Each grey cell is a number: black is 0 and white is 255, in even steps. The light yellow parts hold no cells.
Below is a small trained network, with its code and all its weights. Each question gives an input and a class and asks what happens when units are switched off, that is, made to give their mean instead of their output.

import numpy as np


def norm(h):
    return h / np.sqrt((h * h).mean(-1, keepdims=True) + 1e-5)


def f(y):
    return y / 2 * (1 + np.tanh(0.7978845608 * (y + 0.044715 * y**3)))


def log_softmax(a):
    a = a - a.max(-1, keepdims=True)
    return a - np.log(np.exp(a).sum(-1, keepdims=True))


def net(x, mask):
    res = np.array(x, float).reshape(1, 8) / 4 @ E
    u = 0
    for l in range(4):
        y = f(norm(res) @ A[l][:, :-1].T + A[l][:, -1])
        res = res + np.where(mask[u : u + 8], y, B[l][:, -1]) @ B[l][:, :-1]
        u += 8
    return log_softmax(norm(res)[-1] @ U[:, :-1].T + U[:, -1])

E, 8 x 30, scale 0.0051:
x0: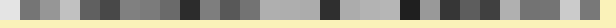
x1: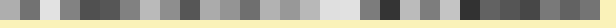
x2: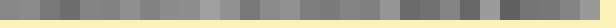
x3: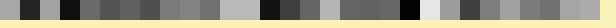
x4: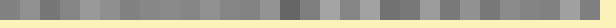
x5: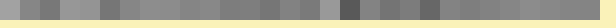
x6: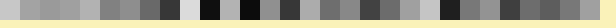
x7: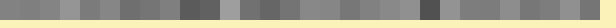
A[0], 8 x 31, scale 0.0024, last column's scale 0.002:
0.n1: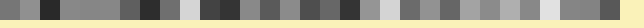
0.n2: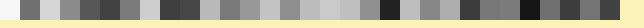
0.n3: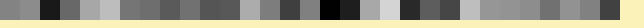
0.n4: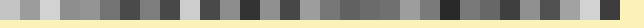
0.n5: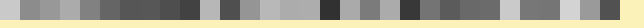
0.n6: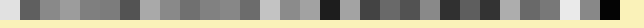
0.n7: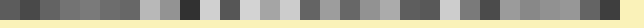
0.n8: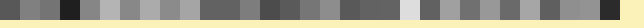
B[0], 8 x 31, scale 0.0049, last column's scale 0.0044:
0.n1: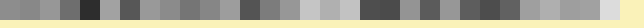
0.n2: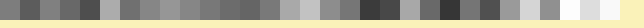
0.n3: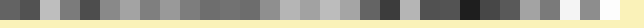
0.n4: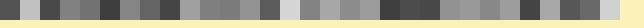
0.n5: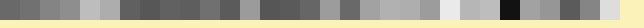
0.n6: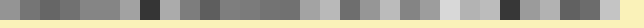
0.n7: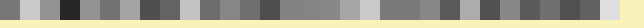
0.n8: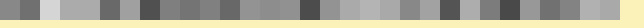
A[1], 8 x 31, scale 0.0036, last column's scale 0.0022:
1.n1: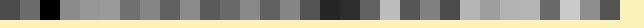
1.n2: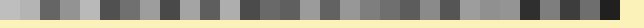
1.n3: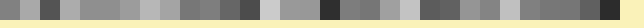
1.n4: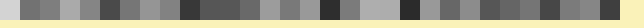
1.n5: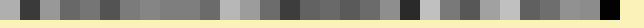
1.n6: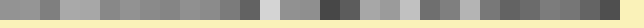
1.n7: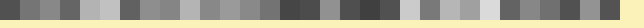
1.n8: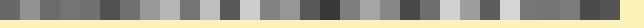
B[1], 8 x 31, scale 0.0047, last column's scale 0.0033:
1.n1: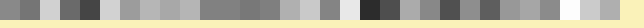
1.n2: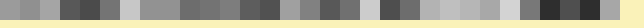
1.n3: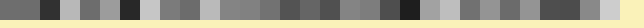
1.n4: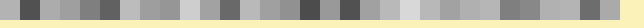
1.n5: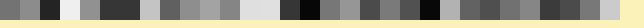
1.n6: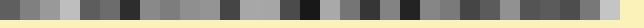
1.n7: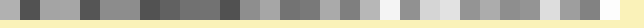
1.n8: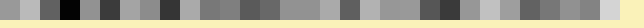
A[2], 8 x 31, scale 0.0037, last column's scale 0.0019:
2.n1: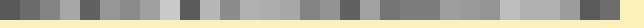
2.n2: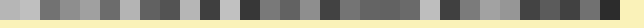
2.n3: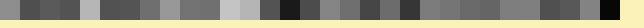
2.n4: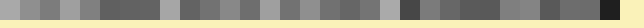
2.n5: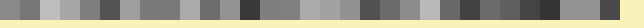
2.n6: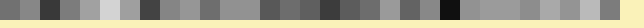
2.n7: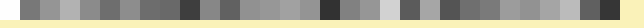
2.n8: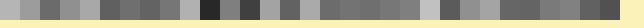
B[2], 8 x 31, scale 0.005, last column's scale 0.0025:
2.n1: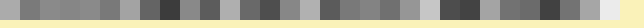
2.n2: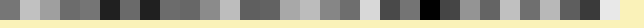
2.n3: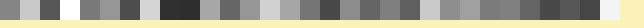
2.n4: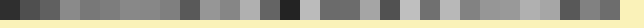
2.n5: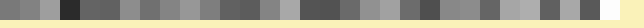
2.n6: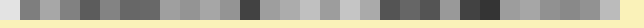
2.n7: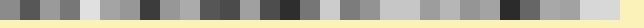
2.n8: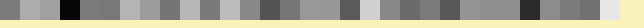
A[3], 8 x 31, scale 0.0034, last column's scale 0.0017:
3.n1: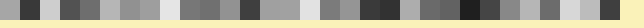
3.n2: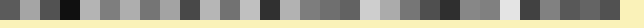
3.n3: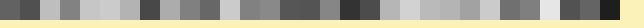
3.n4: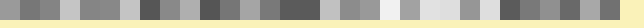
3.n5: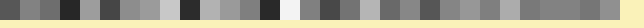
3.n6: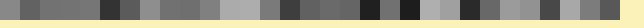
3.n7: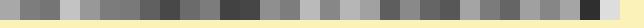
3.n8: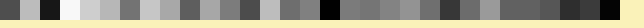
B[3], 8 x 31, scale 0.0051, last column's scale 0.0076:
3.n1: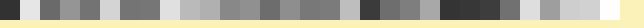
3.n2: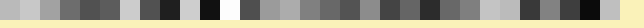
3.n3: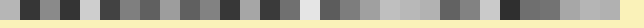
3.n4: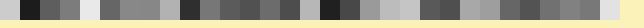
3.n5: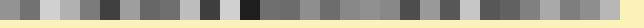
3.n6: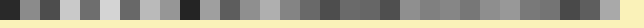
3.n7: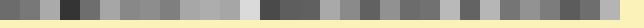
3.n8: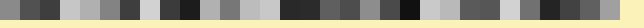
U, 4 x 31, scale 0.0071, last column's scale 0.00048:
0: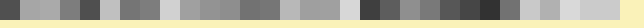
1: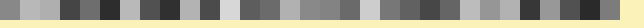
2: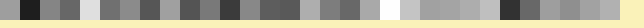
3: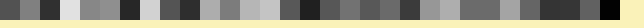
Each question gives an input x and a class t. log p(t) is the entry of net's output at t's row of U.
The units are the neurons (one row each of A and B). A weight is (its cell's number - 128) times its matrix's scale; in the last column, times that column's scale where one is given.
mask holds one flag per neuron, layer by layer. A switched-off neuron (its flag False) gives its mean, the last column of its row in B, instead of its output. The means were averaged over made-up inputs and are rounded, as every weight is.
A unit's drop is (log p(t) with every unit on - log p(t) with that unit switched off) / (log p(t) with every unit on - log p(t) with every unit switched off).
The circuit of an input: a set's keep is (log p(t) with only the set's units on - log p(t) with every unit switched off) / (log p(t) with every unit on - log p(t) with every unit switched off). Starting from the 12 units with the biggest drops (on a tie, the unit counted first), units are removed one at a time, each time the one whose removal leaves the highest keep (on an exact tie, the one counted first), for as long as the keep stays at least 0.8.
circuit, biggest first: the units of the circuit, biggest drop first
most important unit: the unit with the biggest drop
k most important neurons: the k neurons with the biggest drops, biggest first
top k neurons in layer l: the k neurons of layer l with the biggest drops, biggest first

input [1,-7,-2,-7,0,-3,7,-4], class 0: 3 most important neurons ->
(1.n1 0.n3 0.n7)
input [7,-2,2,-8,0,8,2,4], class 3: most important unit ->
1.n3
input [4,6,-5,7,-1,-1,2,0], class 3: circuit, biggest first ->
(1.n5 3.n6)
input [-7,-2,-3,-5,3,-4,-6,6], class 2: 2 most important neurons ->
(1.n7 0.n4)
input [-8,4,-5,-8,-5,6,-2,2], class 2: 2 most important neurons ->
(1.n7 3.n3)
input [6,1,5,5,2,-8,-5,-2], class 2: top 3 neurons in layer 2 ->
(2.n7 2.n2 2.n8)
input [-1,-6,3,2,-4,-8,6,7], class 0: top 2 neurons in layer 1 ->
(1.n1 1.n8)
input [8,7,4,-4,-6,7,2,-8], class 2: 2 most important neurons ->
(2.n7 0.n3)
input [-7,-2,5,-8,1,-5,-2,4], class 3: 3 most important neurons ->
(3.n8 1.n3 0.n5)
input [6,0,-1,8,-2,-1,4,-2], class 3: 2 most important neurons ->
(1.n5 2.n3)
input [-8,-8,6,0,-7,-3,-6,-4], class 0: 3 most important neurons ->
(1.n1 0.n5 2.n6)
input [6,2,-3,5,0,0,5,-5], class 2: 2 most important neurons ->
(1.n4 0.n7)
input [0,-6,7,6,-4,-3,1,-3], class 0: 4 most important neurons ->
(0.n3 1.n1 3.n1 2.n6)
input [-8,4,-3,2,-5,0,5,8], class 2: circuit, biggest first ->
(1.n7)
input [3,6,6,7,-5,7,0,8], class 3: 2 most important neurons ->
(1.n5 0.n3)
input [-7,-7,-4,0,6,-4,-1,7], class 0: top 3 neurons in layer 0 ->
(0.n5 0.n3 0.n6)
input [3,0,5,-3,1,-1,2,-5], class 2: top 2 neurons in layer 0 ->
(0.n6 0.n5)
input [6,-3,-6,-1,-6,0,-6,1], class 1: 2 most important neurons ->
(0.n7 1.n8)
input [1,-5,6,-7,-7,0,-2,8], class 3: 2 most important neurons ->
(3.n8 1.n3)
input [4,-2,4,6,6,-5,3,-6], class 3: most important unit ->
1.n5
